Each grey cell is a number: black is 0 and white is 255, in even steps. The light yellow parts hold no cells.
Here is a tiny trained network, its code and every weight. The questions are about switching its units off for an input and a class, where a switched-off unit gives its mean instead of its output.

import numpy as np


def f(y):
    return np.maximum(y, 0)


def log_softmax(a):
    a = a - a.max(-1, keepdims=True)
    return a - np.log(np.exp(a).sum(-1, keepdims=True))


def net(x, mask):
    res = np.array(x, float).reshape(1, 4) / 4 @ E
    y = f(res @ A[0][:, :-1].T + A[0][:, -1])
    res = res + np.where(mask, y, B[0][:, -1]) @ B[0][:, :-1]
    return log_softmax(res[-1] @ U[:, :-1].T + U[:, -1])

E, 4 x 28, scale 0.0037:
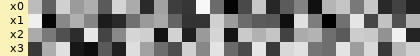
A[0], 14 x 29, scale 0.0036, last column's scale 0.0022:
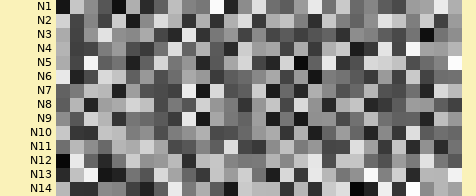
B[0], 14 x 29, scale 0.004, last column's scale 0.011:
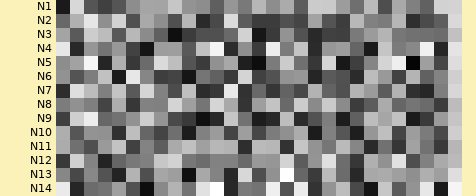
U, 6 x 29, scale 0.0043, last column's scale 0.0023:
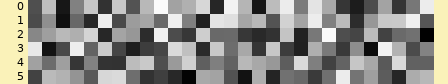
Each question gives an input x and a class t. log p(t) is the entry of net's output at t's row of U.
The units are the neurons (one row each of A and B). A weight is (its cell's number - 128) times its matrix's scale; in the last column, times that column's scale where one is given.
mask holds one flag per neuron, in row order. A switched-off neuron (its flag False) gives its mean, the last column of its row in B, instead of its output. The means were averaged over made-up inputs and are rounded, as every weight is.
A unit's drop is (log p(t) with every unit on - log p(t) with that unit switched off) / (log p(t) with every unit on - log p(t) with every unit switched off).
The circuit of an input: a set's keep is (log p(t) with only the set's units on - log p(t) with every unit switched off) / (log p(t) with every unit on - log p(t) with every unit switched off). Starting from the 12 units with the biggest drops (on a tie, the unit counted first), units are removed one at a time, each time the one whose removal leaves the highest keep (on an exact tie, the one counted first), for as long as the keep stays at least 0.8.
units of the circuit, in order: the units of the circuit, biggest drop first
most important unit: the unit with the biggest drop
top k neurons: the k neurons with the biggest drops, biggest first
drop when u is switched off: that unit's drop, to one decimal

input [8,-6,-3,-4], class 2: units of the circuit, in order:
N11; N13
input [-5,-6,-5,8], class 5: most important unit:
N7
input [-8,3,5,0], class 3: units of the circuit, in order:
N5; N14
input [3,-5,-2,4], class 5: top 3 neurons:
N14; N4; N8
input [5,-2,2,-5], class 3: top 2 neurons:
N7; N9
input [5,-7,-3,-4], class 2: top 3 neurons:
N3; N14; N1
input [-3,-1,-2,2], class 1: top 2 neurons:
N2; N5
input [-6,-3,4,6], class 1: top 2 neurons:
N5; N1
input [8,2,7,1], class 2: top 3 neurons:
N2; N14; N4
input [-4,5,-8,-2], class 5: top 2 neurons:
N7; N9
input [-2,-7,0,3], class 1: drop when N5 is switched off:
0.2
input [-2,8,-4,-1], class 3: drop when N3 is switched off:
0.0
